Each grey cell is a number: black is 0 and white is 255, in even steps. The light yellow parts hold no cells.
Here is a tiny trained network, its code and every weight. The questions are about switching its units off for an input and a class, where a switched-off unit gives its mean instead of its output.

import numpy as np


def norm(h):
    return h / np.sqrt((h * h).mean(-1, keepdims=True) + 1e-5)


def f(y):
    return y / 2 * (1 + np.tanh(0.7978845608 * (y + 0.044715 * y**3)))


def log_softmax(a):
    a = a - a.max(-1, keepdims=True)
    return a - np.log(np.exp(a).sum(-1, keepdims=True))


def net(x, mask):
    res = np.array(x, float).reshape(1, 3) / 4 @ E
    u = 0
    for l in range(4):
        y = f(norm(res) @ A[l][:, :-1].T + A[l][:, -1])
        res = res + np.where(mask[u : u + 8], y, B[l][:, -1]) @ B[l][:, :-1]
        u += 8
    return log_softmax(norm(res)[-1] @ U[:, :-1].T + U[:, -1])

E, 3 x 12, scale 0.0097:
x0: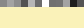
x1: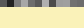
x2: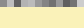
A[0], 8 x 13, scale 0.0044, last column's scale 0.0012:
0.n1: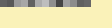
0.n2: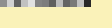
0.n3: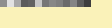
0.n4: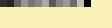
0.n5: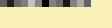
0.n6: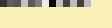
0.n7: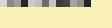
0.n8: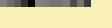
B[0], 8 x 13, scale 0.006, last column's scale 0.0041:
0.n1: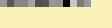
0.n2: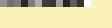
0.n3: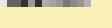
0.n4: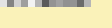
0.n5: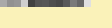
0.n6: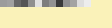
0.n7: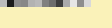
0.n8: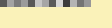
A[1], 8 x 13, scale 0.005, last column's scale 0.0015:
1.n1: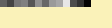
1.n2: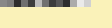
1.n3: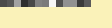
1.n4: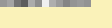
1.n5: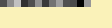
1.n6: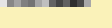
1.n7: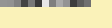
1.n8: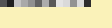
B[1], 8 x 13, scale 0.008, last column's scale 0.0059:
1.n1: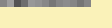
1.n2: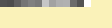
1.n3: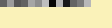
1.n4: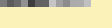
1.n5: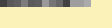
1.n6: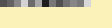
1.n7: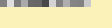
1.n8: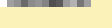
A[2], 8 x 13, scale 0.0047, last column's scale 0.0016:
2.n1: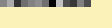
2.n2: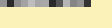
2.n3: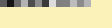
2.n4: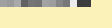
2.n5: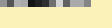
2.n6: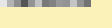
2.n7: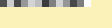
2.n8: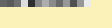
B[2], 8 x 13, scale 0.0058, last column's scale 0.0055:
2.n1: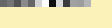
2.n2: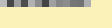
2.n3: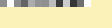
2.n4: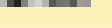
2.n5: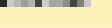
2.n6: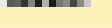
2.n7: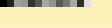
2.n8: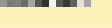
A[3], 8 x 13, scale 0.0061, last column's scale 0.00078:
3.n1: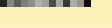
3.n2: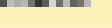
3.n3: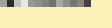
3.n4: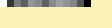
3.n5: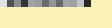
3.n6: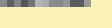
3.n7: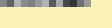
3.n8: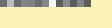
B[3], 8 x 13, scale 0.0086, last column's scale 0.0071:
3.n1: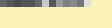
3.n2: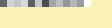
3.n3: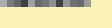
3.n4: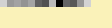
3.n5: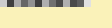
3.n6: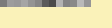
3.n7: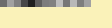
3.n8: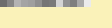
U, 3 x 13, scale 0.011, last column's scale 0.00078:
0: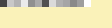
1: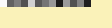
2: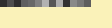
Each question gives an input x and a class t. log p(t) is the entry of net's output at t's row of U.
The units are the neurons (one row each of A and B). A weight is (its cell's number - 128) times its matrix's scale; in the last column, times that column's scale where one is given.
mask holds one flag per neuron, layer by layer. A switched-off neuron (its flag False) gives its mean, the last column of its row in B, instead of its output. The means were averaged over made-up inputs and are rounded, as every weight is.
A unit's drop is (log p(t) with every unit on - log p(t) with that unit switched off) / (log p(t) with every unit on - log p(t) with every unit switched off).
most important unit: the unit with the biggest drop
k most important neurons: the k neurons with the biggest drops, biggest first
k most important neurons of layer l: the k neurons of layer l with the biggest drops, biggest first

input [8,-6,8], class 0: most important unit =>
1.n3
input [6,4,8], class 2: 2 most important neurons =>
(0.n2 2.n1)
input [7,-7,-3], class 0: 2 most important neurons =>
(1.n7 1.n6)
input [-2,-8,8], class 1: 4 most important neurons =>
(0.n7 1.n3 2.n6 0.n3)
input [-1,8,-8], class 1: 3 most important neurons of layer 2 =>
(2.n2 2.n7 2.n5)
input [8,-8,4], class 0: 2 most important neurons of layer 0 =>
(0.n6 0.n4)
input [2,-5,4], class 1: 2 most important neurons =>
(0.n7 1.n3)
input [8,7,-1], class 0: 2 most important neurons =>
(1.n7 0.n7)
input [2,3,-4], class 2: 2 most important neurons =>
(1.n3 0.n7)
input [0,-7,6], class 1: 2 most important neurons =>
(0.n7 1.n3)
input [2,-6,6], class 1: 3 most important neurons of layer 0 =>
(0.n7 0.n3 0.n8)
